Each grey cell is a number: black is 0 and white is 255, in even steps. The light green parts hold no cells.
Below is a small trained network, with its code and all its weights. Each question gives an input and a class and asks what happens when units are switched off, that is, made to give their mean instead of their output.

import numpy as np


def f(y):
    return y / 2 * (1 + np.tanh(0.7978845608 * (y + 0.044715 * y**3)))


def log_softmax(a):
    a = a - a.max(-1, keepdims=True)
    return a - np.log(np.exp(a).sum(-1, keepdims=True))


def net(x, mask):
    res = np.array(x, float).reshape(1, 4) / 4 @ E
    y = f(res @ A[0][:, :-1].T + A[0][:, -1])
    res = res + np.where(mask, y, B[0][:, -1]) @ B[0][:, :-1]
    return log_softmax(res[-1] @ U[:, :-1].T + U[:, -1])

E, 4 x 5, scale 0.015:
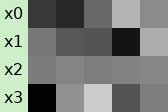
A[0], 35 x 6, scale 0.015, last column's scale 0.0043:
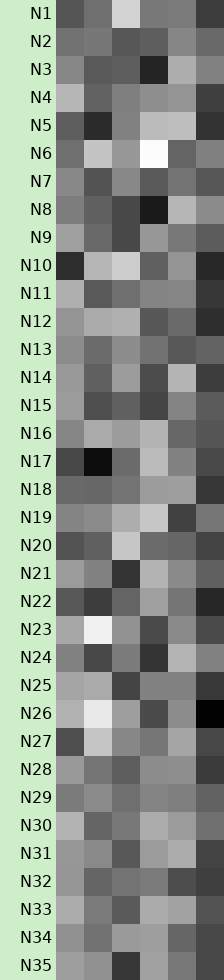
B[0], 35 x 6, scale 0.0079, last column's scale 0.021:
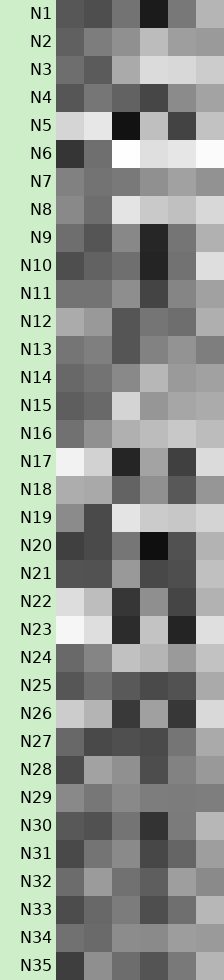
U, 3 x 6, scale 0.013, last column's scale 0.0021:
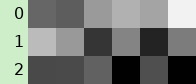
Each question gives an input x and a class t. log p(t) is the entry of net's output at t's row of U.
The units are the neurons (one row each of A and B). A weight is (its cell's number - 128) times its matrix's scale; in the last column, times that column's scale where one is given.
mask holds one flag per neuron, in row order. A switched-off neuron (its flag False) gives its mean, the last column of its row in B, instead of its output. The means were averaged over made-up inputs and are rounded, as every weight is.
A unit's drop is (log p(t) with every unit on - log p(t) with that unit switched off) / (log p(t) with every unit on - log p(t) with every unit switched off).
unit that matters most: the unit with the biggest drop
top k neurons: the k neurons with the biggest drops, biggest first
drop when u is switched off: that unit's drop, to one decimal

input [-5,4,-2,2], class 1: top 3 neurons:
(N6, N23, N26)
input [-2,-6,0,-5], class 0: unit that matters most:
N6
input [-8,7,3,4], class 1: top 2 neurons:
(N23, N26)
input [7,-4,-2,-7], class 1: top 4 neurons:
(N17, N5, N22, N10)
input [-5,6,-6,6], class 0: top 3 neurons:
(N8, N3, N24)
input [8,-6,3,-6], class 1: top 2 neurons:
(N17, N5)
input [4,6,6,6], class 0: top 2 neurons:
(N8, N3)
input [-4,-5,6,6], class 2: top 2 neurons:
(N10, N1)
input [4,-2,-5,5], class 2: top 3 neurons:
(N23, N20, N1)
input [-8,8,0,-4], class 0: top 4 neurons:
(N8, N3, N15, N17)
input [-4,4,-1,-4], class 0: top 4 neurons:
(N17, N8, N3, N5)
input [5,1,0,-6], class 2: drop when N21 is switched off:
0.1
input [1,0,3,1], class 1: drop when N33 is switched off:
0.2
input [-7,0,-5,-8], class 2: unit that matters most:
N17
